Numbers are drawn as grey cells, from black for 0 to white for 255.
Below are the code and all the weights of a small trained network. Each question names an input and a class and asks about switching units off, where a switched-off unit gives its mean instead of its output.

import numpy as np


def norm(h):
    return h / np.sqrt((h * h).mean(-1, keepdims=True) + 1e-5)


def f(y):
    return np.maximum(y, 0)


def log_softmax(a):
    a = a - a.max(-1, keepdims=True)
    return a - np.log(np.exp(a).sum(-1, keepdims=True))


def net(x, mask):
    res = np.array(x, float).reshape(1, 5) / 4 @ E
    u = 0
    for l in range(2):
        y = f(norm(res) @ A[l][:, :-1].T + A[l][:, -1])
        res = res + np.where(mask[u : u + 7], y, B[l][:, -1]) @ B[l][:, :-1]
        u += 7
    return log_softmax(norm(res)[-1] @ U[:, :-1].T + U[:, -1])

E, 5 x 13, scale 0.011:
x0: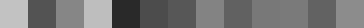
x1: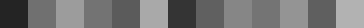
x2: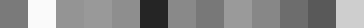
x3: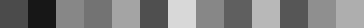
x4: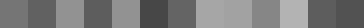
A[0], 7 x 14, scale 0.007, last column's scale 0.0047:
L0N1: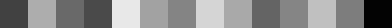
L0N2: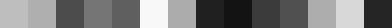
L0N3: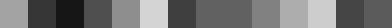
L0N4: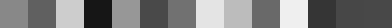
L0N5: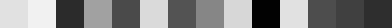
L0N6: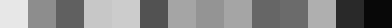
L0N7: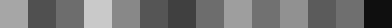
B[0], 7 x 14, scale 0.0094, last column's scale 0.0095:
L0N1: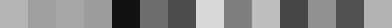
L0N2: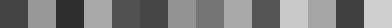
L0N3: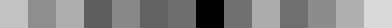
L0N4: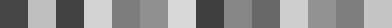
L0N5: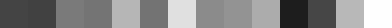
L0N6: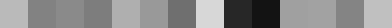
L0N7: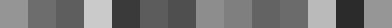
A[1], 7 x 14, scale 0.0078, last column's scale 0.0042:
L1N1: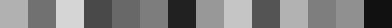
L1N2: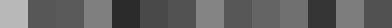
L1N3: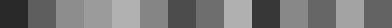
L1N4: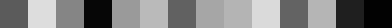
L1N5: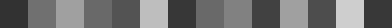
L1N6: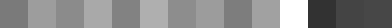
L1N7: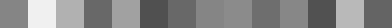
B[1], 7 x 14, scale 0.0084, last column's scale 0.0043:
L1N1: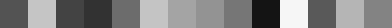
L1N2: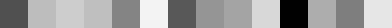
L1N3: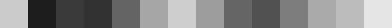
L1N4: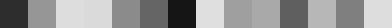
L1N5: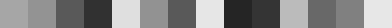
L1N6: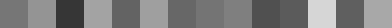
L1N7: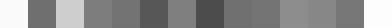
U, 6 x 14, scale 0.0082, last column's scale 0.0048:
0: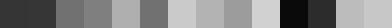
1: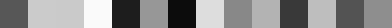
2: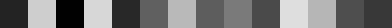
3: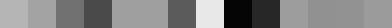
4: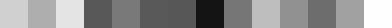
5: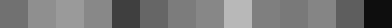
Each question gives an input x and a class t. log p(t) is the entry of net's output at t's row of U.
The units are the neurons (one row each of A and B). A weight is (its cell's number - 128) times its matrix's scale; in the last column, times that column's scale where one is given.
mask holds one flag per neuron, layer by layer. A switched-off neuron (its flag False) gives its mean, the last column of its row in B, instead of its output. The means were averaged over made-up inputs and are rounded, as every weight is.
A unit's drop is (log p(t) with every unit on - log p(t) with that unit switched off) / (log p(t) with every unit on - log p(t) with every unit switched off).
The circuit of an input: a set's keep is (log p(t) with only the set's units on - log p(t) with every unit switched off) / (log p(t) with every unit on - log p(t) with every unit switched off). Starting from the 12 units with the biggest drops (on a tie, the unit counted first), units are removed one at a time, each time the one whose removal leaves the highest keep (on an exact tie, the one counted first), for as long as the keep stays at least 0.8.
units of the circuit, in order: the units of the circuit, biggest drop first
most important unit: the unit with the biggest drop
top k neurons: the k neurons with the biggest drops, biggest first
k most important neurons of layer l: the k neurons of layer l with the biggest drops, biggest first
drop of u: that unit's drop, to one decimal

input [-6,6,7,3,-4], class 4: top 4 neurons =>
[L1N7 L0N5 L0N6 L0N1]
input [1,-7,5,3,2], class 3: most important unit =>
L0N6
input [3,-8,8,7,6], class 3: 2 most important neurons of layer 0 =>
[L0N5 L0N6]
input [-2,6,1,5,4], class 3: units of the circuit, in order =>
[L0N5 L1N5]
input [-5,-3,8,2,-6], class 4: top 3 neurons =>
[L1N7 L0N5 L0N4]
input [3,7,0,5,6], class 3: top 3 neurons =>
[L1N5 L0N5 L0N2]
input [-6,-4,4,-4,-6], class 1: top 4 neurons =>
[L0N1 L0N4 L1N4 L1N3]
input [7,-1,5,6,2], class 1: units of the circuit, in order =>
[L0N5 L1N2]
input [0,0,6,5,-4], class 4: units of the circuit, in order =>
[L0N5 L1N7]
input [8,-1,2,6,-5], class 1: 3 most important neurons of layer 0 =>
[L0N5 L0N4 L0N3]
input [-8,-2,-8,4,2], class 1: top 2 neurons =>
[L1N4 L0N1]
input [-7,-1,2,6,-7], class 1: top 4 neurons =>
[L0N5 L0N1 L0N4 L1N4]
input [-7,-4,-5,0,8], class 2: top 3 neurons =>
[L0N4 L1N2 L1N6]
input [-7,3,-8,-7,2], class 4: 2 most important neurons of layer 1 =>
[L1N2 L1N6]
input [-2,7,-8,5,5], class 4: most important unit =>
L0N3
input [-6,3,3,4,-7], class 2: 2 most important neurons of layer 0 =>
[L0N2 L0N5]
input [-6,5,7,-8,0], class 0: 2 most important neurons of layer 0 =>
[L0N5 L0N3]
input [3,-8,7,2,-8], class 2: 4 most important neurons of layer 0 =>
[L0N2 L0N3 L0N1 L0N5]
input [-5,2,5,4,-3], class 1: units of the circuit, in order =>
[L0N5 L0N1]
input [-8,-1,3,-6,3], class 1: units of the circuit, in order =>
[L1N4]
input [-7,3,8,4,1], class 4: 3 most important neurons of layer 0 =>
[L0N5 L0N2 L0N7]
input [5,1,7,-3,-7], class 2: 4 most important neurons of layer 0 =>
[L0N2 L0N3 L0N1 L0N6]
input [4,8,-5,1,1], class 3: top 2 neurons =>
[L1N5 L0N5]
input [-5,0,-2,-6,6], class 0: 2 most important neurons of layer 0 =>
[L0N5 L0N2]
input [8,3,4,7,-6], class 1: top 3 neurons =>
[L0N5 L1N2 L0N4]
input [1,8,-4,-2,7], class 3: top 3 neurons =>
[L1N5 L0N2 L1N3]
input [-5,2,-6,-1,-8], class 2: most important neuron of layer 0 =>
[L0N2]
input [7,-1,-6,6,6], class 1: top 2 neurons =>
[L0N5 L1N2]
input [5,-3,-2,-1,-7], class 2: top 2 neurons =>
[L0N2 L0N1]
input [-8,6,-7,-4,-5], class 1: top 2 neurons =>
[L1N4 L0N1]
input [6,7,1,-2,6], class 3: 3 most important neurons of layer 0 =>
[L0N2 L0N1 L0N3]
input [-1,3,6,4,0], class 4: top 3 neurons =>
[L0N5 L1N7 L0N6]
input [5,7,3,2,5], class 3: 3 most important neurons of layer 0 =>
[L0N2 L0N1 L0N5]
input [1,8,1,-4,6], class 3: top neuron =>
[L1N5]
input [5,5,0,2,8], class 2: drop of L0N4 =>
1.0
